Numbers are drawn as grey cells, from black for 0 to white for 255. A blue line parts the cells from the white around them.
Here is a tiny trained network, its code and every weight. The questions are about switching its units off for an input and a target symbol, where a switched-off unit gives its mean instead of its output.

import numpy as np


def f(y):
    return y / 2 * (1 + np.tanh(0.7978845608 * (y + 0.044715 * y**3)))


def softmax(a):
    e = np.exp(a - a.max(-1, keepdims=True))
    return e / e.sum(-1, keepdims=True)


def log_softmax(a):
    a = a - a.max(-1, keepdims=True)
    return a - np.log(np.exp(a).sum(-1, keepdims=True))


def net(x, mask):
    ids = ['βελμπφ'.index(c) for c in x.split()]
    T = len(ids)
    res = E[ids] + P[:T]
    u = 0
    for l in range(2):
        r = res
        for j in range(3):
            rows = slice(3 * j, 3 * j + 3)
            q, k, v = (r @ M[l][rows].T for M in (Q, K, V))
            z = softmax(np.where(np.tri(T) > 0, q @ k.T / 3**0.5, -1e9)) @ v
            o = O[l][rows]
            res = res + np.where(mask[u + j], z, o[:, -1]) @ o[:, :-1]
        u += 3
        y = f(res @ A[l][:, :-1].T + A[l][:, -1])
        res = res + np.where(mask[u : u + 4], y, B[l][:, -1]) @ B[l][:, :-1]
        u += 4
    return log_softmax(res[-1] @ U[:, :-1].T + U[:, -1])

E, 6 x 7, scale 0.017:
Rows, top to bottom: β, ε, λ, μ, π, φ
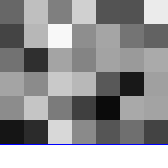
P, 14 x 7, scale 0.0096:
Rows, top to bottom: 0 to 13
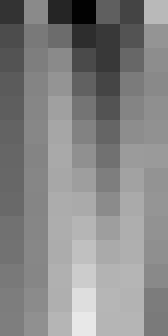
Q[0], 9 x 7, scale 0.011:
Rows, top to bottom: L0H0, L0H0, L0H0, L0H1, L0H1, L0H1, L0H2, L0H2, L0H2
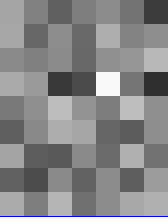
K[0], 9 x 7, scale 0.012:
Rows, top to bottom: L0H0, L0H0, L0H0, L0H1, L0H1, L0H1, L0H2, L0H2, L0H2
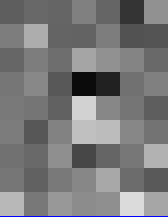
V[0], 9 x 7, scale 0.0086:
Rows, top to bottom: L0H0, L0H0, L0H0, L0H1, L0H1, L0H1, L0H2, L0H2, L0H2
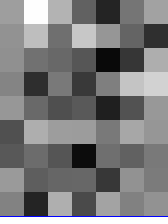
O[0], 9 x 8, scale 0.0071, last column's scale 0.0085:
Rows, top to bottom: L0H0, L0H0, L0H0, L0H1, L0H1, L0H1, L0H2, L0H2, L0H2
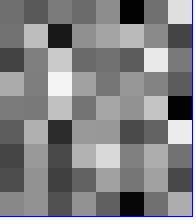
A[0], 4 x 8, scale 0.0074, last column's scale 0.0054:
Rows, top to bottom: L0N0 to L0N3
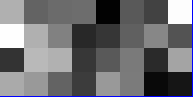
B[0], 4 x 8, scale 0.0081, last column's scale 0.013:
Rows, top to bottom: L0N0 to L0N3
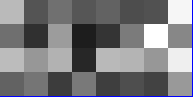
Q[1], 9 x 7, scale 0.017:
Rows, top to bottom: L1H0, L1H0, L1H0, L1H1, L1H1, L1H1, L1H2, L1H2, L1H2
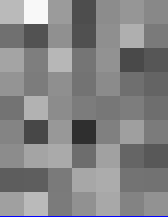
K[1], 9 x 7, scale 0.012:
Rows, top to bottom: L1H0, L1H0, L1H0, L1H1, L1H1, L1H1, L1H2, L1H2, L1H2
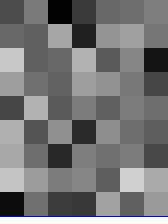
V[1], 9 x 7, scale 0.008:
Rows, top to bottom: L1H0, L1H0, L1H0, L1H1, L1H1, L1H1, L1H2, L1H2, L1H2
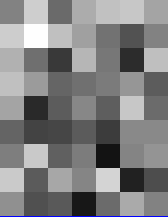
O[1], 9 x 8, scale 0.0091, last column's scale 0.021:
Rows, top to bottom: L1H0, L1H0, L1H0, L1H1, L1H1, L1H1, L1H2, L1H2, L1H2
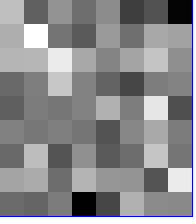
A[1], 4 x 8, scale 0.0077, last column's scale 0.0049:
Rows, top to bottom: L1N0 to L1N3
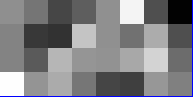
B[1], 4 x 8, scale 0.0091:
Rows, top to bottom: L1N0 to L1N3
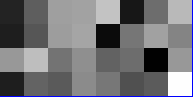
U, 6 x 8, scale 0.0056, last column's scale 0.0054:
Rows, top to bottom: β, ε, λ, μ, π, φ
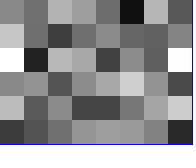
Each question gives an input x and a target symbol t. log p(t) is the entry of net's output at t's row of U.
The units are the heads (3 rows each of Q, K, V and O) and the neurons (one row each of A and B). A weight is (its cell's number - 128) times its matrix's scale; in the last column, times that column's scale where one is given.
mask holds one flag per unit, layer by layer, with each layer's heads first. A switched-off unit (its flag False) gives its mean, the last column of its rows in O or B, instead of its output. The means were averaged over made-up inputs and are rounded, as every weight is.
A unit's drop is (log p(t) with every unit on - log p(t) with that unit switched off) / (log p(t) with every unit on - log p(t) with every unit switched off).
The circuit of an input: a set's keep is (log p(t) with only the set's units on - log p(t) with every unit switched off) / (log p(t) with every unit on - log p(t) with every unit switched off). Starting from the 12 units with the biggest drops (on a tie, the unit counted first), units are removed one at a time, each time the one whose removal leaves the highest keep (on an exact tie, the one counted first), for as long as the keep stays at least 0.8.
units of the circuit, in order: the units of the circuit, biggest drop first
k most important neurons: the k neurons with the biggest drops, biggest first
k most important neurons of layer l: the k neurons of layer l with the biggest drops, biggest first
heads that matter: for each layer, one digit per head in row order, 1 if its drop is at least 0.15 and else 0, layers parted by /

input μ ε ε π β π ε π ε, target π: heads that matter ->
001 / 001
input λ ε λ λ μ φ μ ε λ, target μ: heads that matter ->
011 / 100
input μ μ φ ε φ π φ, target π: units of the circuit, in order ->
(L1H2)
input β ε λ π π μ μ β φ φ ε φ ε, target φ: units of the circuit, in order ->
(L0H1 L1H0)
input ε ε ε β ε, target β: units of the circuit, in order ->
(L0N2 L1H0 L1H2)
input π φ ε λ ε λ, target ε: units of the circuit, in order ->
(L1H0 L0N2)
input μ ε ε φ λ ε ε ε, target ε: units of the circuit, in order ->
(L0H1 L0H0 L1H0)
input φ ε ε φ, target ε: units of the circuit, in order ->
(L0H2 L1H0 L0N2)
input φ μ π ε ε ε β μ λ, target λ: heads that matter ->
111 / 100
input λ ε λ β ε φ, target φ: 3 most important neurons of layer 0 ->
(L0N2 L0N0 L0N3)
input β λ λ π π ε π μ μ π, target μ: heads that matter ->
100 / 001
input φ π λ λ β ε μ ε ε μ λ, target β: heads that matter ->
111 / 011
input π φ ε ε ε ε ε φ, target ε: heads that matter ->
111 / 100
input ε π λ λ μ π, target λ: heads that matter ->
111 / 101
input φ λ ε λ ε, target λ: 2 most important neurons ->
(L0N2 L1N0)
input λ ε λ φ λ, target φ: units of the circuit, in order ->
(L1H0)
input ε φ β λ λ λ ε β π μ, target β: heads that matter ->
100 / 100
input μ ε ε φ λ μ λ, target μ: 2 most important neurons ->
(L0N2 L0N0)
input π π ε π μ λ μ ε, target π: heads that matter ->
011 / 001
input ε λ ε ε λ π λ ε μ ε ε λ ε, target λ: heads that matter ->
000 / 100
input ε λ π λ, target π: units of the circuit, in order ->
(L1H2)
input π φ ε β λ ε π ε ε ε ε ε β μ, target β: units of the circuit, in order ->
(L1N3 L1H0)
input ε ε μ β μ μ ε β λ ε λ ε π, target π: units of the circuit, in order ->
(L1H1 L0N1 L0H2)
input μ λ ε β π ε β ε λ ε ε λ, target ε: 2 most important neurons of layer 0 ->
(L0N2 L0N1)
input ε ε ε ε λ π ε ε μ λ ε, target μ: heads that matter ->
010 / 101
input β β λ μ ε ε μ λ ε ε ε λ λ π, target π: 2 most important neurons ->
(L0N1 L0N0)
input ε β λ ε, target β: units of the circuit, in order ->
(L0H1 L0N2 L1H2 L1H0)
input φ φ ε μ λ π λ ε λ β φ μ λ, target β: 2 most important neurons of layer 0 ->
(L0N2 L0N1)
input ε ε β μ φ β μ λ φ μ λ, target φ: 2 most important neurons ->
(L0N1 L1N1)
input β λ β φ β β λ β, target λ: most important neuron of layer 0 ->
(L0N0)
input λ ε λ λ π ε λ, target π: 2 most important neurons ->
(L0N2 L0N1)
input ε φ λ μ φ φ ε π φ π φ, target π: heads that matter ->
110 / 001
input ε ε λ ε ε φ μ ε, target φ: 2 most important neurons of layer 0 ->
(L0N0 L0N1)
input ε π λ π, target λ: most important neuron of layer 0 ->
(L0N1)
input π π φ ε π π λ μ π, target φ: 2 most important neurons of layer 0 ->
(L0N2 L0N0)
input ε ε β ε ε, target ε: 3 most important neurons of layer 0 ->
(L0N3 L0N2 L0N1)
